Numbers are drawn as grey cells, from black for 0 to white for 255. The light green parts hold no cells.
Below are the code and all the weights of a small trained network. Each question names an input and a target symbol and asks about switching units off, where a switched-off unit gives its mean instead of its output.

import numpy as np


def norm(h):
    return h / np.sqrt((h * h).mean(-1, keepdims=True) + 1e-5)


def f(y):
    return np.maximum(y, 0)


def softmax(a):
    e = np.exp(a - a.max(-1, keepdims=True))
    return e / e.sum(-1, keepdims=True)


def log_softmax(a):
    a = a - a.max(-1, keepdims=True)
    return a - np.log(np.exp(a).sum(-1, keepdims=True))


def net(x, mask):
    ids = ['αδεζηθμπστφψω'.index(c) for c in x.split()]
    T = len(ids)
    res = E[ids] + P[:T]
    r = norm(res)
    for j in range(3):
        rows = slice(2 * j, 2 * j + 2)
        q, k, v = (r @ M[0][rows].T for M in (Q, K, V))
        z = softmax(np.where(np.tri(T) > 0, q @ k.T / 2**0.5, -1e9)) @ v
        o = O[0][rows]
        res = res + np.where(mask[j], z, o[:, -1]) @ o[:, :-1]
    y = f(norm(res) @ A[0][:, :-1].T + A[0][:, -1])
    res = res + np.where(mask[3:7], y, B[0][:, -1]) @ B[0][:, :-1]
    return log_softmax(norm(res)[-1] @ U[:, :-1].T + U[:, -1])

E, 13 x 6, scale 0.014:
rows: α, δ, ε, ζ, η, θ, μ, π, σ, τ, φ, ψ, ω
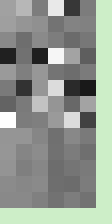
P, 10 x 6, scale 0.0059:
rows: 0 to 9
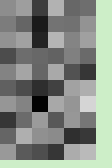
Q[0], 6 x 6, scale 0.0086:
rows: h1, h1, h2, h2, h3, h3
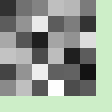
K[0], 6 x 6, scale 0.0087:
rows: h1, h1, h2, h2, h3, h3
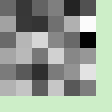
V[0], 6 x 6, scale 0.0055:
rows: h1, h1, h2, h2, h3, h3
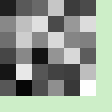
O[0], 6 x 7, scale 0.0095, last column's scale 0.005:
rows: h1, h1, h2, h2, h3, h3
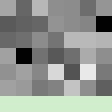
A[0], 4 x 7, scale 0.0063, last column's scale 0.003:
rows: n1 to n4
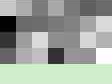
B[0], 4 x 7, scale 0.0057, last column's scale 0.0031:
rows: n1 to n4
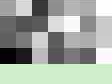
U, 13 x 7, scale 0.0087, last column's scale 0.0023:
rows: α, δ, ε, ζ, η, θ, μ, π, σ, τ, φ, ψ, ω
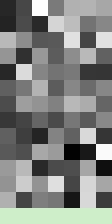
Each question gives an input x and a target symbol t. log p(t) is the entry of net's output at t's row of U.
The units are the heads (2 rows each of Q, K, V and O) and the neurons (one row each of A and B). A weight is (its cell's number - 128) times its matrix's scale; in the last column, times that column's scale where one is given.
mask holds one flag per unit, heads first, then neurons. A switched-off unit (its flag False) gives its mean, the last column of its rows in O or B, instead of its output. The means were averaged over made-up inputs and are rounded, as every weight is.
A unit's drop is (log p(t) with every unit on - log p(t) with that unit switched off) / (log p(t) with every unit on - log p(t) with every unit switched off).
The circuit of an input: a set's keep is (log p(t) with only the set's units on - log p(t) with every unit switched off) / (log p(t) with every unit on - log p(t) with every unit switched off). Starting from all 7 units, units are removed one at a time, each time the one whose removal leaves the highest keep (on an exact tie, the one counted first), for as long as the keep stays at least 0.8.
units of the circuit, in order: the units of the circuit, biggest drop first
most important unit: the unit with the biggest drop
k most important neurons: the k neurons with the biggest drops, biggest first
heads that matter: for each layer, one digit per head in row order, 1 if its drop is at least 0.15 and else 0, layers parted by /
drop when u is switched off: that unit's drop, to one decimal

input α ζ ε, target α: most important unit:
h2
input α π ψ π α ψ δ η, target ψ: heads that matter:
011
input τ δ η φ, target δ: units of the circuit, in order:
[h1; n2]
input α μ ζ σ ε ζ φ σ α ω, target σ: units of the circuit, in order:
[h1; h3]
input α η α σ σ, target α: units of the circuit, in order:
[h2; n4]
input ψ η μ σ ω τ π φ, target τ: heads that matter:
010
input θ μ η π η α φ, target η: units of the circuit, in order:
[h2; h3]
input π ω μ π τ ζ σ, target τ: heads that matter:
001
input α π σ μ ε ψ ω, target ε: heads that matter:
101
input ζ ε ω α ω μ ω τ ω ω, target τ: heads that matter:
011
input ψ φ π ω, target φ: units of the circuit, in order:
[h2; h3; h1]
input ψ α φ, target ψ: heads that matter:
001
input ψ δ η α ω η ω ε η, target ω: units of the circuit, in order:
[h2; h3]
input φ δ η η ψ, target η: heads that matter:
010
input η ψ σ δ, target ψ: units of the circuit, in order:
[h3]
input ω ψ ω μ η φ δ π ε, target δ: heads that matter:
100
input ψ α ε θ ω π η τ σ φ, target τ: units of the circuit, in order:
[h2; h3]
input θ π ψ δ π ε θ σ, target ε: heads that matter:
011
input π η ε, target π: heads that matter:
001
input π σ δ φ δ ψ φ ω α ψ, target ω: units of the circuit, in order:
[h3]
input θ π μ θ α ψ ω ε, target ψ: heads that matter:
011
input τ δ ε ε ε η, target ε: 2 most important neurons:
[n1; n3]
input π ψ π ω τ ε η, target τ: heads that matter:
001
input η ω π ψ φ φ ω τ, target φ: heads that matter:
111
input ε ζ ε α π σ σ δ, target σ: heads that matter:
111
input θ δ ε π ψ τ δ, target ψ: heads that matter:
011
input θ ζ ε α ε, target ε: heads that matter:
001
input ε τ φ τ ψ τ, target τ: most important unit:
h2
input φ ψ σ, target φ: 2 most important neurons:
[n2; n3]
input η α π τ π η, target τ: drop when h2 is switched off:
0.5
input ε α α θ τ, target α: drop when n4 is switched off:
0.4
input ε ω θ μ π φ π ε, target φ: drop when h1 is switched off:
0.2
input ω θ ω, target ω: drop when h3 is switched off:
0.2
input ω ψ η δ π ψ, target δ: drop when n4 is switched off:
0.0
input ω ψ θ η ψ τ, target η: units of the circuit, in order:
[h2]
